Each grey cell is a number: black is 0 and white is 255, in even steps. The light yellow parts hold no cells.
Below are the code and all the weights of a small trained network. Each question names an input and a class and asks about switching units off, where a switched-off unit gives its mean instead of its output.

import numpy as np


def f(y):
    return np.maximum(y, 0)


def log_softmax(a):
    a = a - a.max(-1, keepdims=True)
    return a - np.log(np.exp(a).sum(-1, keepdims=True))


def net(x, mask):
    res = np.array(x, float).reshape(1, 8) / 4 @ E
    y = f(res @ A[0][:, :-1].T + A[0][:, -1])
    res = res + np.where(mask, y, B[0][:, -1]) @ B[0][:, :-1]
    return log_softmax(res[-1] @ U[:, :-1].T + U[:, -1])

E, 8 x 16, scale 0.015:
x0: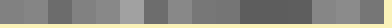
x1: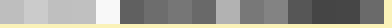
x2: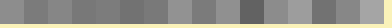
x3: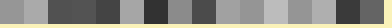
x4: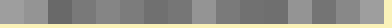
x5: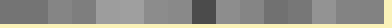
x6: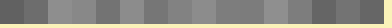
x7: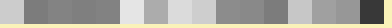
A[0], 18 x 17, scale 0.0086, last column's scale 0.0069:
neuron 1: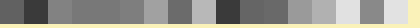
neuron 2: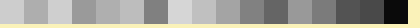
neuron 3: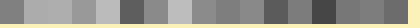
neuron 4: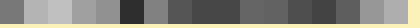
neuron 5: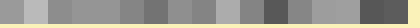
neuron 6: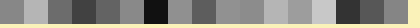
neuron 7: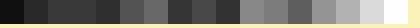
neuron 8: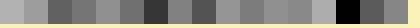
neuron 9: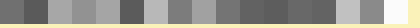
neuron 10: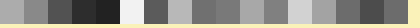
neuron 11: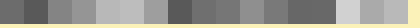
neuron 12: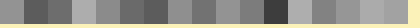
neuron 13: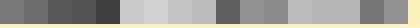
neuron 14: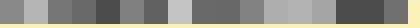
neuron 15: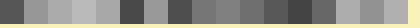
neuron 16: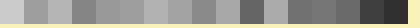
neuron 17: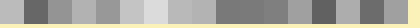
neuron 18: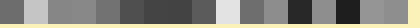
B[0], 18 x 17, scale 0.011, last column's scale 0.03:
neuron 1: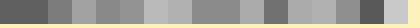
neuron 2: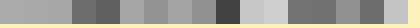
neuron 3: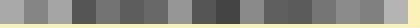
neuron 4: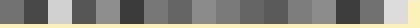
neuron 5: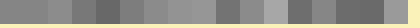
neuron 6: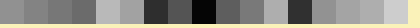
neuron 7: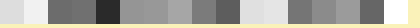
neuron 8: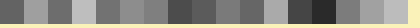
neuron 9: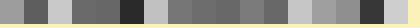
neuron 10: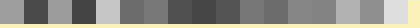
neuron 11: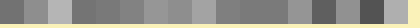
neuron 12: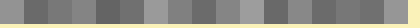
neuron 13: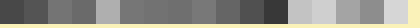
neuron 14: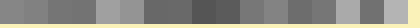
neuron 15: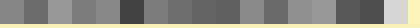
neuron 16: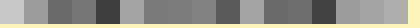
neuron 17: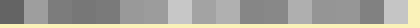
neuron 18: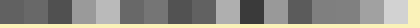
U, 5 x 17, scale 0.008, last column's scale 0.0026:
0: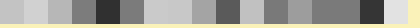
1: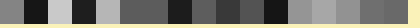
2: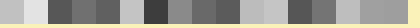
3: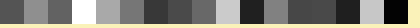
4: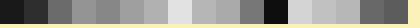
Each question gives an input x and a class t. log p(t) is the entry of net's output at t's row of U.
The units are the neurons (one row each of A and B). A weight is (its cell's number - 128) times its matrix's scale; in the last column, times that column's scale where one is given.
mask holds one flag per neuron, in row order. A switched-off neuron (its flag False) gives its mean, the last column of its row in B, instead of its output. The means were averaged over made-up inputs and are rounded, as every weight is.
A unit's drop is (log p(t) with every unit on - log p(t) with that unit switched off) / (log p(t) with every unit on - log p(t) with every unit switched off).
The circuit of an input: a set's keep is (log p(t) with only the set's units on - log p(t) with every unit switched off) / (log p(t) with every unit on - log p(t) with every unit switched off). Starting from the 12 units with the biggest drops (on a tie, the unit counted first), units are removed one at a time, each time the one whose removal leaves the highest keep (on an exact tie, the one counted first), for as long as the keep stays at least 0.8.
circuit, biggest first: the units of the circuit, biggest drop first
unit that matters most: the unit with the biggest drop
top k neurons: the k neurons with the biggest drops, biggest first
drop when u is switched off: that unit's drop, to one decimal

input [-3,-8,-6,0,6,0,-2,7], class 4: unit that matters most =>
neuron 1
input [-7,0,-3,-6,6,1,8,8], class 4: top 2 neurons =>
[neuron 7; neuron 13]
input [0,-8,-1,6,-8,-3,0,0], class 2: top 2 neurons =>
[neuron 7; neuron 4]
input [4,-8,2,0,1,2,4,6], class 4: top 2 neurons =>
[neuron 1; neuron 17]
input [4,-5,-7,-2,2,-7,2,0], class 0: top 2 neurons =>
[neuron 7; neuron 18]
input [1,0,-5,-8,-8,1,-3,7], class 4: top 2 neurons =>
[neuron 7; neuron 13]
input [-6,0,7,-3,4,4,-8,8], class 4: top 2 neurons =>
[neuron 7; neuron 13]
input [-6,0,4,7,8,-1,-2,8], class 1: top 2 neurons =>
[neuron 10; neuron 7]
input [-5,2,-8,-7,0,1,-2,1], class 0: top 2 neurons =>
[neuron 10; neuron 13]
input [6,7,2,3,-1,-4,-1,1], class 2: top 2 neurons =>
[neuron 2; neuron 16]
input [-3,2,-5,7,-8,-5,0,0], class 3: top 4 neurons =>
[neuron 7; neuron 18; neuron 8; neuron 2]
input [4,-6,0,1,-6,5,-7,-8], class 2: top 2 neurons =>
[neuron 7; neuron 9]
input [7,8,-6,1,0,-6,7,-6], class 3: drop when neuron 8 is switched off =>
0.2
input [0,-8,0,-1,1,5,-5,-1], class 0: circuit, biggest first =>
[neuron 7]
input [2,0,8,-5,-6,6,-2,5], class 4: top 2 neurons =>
[neuron 7; neuron 13]
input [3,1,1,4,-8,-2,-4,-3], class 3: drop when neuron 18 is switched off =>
0.1
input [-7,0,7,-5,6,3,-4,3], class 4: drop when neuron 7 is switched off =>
0.7
